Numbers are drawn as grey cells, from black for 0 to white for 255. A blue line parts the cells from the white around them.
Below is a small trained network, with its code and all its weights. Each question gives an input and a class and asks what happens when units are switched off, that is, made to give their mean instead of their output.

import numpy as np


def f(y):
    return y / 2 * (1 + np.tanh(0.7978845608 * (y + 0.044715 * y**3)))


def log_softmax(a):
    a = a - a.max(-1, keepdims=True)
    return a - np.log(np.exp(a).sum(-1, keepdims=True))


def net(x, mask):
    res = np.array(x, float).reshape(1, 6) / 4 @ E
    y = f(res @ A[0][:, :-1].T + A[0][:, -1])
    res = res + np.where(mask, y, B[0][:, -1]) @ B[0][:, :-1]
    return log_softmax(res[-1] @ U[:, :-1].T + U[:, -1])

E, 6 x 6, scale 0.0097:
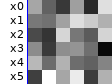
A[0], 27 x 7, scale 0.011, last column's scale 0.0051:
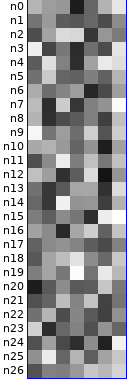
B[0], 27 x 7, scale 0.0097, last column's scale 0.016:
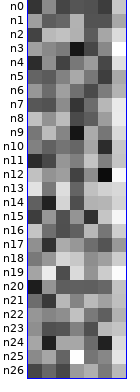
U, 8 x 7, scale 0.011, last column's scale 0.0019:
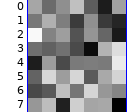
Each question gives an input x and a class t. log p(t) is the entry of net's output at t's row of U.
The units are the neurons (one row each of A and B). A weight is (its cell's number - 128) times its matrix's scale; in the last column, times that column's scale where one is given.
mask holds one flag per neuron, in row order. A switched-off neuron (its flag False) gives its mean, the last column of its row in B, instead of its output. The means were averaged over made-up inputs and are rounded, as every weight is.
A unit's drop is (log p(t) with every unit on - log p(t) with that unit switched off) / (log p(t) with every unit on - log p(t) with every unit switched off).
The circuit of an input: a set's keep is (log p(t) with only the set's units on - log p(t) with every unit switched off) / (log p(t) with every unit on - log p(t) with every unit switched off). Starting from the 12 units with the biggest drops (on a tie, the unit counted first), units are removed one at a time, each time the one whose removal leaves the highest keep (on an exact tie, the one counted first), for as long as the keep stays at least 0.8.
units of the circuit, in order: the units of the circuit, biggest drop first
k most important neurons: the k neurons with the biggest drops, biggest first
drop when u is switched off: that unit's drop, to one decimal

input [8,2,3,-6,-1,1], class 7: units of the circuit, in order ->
(n19)
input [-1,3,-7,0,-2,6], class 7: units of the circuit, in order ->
(n16, n19)
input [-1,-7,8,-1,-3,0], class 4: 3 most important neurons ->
(n8, n3, n20)
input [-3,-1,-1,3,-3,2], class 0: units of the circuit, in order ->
(n7, n24)
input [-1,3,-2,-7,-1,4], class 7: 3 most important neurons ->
(n19, n4, n26)
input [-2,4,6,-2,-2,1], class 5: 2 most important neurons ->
(n19, n2)
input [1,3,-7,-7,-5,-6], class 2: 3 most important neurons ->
(n16, n20, n15)
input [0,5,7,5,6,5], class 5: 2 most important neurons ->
(n2, n19)
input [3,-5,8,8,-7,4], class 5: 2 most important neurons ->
(n3, n2)
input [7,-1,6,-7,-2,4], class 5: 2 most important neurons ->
(n19, n2)
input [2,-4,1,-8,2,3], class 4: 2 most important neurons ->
(n4, n0)
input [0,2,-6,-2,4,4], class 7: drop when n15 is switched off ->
0.1
